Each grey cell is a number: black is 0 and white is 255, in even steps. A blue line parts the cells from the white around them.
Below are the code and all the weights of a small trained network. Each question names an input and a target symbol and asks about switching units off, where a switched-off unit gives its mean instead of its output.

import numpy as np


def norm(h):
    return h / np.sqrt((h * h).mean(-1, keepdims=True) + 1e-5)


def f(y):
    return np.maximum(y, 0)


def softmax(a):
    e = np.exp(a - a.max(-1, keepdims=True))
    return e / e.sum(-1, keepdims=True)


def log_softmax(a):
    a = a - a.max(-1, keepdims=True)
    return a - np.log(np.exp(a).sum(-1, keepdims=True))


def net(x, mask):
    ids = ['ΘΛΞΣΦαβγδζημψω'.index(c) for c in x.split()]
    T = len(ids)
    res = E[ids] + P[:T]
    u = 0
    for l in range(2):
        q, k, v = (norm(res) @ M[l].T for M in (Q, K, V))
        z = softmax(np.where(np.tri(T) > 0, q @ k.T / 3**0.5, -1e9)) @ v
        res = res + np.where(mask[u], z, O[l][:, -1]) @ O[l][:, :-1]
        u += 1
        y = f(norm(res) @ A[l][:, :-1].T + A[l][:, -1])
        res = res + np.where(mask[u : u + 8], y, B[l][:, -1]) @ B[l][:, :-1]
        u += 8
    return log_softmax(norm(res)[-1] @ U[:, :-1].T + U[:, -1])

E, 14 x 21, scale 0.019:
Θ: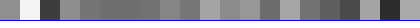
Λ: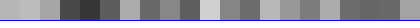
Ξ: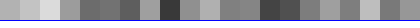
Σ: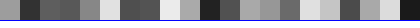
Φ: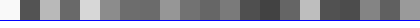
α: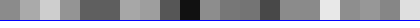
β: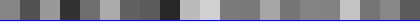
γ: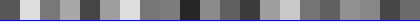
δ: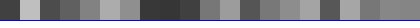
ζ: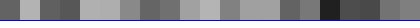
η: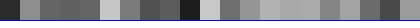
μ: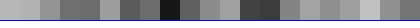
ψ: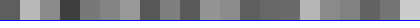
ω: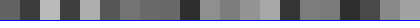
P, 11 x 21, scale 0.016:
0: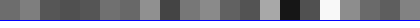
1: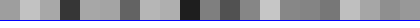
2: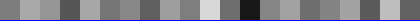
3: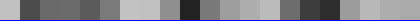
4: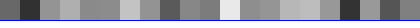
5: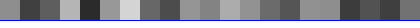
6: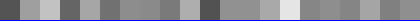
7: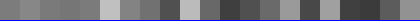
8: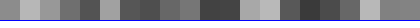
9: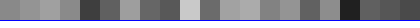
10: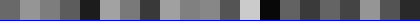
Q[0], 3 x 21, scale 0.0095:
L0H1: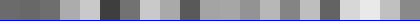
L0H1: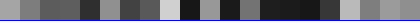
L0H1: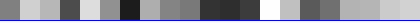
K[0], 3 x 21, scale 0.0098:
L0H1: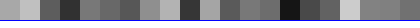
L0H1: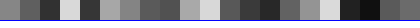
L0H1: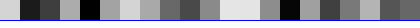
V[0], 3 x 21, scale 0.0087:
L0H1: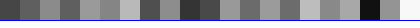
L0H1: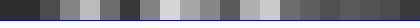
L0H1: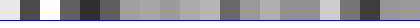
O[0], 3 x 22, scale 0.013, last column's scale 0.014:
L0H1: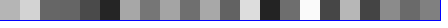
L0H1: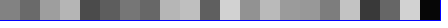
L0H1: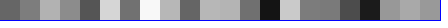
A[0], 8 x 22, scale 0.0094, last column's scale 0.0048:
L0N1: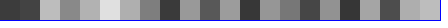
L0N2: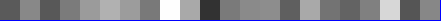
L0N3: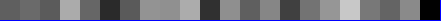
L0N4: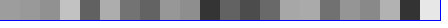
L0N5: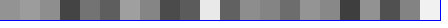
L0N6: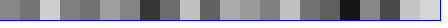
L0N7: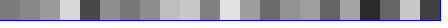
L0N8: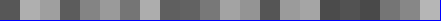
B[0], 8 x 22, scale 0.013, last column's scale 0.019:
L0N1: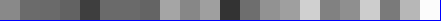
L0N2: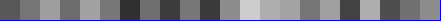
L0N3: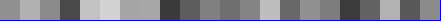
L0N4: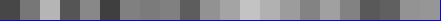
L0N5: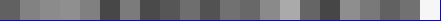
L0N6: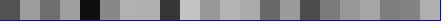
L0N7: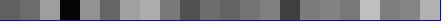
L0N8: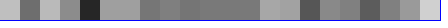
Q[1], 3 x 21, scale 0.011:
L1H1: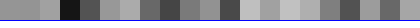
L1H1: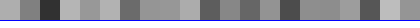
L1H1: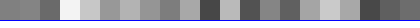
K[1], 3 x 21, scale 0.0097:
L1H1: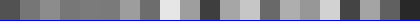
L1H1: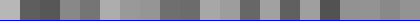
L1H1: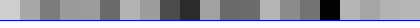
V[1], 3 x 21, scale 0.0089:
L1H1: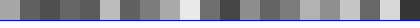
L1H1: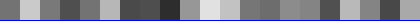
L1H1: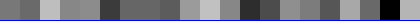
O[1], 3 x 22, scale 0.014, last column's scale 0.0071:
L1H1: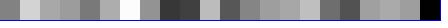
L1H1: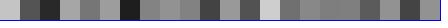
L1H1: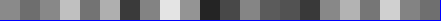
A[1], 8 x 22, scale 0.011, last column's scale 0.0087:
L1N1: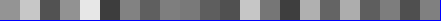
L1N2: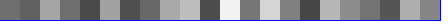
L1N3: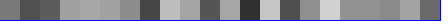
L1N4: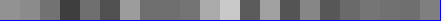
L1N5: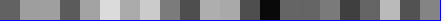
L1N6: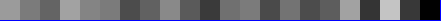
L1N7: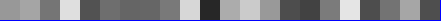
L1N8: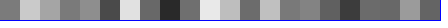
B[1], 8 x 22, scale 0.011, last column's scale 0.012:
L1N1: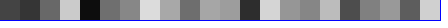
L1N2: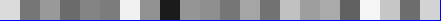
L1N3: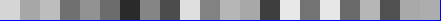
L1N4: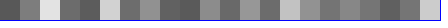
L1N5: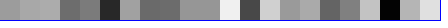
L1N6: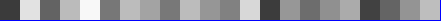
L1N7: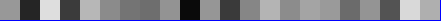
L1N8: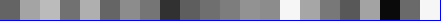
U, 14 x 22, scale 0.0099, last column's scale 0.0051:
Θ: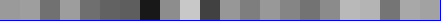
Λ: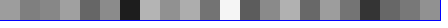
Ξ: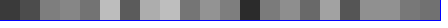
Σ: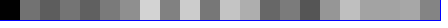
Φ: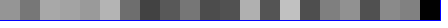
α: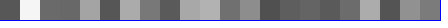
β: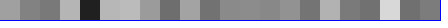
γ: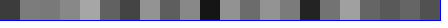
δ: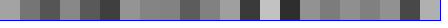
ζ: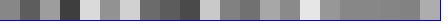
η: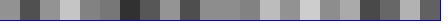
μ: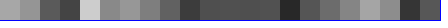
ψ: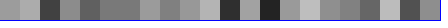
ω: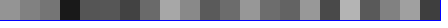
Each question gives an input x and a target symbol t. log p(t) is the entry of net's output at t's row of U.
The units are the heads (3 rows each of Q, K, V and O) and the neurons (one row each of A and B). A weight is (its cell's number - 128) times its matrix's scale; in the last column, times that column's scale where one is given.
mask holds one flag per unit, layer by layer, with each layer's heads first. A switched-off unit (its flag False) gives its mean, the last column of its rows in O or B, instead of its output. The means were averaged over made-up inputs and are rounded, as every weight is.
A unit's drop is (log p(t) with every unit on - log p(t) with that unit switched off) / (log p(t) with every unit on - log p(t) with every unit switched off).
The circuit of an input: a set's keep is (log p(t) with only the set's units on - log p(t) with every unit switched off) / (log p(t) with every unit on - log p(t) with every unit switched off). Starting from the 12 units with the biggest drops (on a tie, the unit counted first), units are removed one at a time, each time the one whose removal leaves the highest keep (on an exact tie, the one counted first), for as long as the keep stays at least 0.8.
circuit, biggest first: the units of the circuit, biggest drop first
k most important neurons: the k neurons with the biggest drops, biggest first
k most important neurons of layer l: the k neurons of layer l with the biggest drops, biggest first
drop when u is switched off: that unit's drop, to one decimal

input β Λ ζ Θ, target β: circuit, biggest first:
L0H1, L1H1, L1N2
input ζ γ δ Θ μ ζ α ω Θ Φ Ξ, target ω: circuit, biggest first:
L0H1, L0N7
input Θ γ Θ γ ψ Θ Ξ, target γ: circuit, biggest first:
L1H1, L0N5
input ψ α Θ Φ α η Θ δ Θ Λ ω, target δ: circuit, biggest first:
L0H1, L1N1
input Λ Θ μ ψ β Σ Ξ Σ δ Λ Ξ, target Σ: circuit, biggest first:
L0H1, L0N6
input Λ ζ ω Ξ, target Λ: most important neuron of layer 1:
L1N5
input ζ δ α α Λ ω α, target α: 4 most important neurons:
L1N5, L0N1, L0N5, L1N6
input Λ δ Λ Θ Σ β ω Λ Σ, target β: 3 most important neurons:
L0N2, L1N2, L0N6
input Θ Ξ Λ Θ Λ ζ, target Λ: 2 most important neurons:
L1N5, L0N8
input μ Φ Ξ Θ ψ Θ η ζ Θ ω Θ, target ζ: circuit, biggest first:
L0H1, L1N7, L1N2
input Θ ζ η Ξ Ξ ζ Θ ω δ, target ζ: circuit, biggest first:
L0H1, L1N7, L1N2, L0N1
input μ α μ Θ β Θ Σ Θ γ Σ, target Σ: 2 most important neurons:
L0N6, L0N7
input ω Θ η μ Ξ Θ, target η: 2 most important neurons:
L1N7, L1N1
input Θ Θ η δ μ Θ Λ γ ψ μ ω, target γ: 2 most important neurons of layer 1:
L1N6, L1N1
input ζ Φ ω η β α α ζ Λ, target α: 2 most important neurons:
L1N5, L0N1
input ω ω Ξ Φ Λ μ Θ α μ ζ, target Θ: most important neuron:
L0N1
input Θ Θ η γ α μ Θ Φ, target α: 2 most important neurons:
L1N5, L1N6
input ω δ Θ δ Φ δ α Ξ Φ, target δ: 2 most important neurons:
L1N1, L0N8
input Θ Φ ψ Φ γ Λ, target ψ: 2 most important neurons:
L1N6, L0N8
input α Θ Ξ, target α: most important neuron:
L1N5
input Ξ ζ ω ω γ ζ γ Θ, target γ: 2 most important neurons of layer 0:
L0N1, L0N5
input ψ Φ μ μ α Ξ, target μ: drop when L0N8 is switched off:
0.1
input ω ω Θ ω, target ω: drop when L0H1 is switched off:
0.8
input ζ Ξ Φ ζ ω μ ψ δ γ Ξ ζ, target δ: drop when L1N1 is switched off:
0.6
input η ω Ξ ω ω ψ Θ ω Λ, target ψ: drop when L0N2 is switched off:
0.0
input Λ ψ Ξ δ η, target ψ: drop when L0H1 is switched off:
0.8
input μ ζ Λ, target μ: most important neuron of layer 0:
L0N5
